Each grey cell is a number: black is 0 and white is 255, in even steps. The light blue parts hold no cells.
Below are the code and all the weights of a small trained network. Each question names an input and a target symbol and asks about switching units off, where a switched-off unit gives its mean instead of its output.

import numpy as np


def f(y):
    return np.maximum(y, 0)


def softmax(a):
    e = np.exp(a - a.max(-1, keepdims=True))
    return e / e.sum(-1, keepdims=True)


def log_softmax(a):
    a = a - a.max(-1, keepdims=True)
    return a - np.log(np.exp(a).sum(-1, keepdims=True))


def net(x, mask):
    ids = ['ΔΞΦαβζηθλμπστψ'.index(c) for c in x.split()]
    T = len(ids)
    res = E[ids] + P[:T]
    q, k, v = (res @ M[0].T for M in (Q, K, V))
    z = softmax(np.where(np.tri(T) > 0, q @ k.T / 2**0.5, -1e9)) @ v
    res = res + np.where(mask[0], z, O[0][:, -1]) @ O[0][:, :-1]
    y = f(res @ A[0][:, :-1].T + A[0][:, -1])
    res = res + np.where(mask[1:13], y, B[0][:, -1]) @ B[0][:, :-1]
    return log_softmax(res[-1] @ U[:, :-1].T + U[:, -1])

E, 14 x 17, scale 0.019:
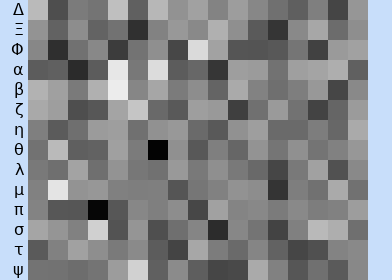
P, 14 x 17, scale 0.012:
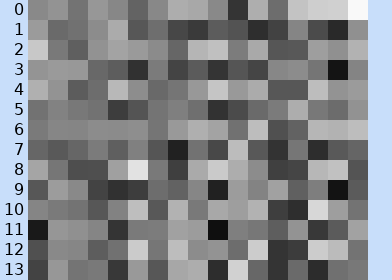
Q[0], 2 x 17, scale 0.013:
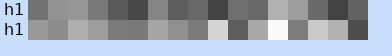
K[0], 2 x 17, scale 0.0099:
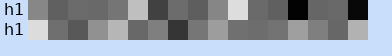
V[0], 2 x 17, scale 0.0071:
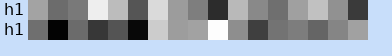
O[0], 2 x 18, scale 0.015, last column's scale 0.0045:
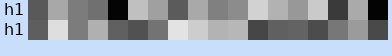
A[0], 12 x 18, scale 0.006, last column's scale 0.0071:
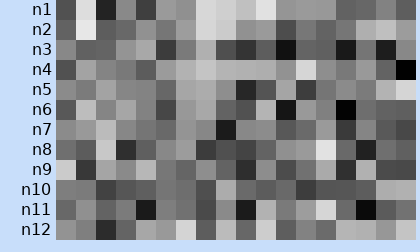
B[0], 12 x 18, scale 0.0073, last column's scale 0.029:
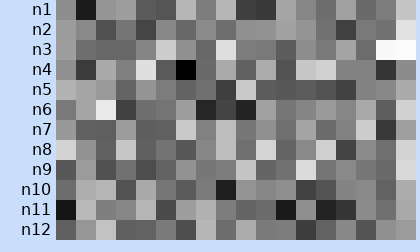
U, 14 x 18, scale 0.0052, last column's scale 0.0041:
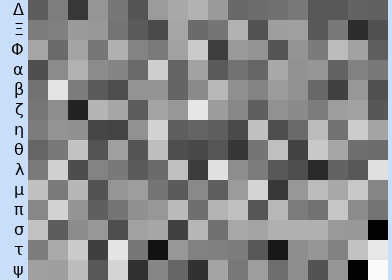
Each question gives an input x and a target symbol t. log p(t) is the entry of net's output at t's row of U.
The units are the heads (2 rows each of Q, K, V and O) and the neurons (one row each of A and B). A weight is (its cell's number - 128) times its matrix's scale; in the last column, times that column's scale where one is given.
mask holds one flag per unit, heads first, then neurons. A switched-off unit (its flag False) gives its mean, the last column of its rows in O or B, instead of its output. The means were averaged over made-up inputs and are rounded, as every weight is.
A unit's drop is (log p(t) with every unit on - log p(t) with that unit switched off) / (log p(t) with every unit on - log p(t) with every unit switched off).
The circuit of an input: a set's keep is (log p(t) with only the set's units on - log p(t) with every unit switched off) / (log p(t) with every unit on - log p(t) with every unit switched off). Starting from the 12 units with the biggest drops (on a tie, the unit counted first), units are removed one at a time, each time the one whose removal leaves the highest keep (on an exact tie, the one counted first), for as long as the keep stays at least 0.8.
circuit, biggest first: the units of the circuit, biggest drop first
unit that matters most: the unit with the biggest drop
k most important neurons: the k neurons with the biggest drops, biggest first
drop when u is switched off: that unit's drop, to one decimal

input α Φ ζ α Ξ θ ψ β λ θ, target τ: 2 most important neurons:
[n1; n2]
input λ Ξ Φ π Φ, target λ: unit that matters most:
n3
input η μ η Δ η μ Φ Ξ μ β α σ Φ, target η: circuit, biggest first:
[h1; n8]
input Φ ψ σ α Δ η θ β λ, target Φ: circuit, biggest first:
[h1; n1; n6; n9]
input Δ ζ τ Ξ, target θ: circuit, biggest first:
[n8; n2]
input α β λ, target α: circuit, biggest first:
[h1; n11; n1; n4]
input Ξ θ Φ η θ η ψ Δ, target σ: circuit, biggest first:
[h1; n8; n11]
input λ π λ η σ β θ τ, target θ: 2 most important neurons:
[n8; n9]
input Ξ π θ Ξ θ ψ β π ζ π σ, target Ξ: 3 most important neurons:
[n3; n4; n2]
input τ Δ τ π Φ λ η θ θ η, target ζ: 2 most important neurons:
[n6; n3]
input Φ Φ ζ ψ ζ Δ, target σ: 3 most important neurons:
[n8; n11; n10]
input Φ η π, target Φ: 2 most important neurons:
[n1; n6]
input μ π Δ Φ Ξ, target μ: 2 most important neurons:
[n9; n11]
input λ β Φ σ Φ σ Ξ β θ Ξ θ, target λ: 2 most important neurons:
[n3; n6]
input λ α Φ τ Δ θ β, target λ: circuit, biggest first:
[n3; h1]
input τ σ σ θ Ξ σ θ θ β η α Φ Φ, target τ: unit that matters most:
n2
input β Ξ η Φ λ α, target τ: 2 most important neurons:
[n9; n12]
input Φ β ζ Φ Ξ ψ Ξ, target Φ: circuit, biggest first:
[h1; n1; n6; n9]
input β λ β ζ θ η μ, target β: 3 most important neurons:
[n11; n8; n1]
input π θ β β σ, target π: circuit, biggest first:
[h1; n6; n2; n3]
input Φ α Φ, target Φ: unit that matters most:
h1
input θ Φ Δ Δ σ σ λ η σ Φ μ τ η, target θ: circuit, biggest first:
[h1; n8]
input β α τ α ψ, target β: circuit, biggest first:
[h1; n11; n8]
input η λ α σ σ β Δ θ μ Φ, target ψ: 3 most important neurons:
[n3; n10; n1]
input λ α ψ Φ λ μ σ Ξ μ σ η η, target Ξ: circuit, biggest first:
[n8; h1; n11; n3]
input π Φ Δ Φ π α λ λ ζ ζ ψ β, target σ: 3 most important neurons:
[n8; n11; n10]
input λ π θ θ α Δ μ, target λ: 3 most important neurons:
[n3; n6; n2]
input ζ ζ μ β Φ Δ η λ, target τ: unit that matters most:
n9
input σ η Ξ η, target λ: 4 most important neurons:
[n3; n6; n11; n1]
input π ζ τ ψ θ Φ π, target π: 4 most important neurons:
[n6; n2; n3; n7]
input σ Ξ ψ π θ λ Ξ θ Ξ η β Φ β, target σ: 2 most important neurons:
[n8; n10]
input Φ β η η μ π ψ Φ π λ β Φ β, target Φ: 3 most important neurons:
[n1; n6; n9]
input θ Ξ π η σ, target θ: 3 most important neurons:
[n8; n9; n2]
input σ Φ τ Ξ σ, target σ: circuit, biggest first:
[h1]
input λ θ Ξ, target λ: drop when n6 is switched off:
0.3
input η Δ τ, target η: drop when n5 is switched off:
0.0
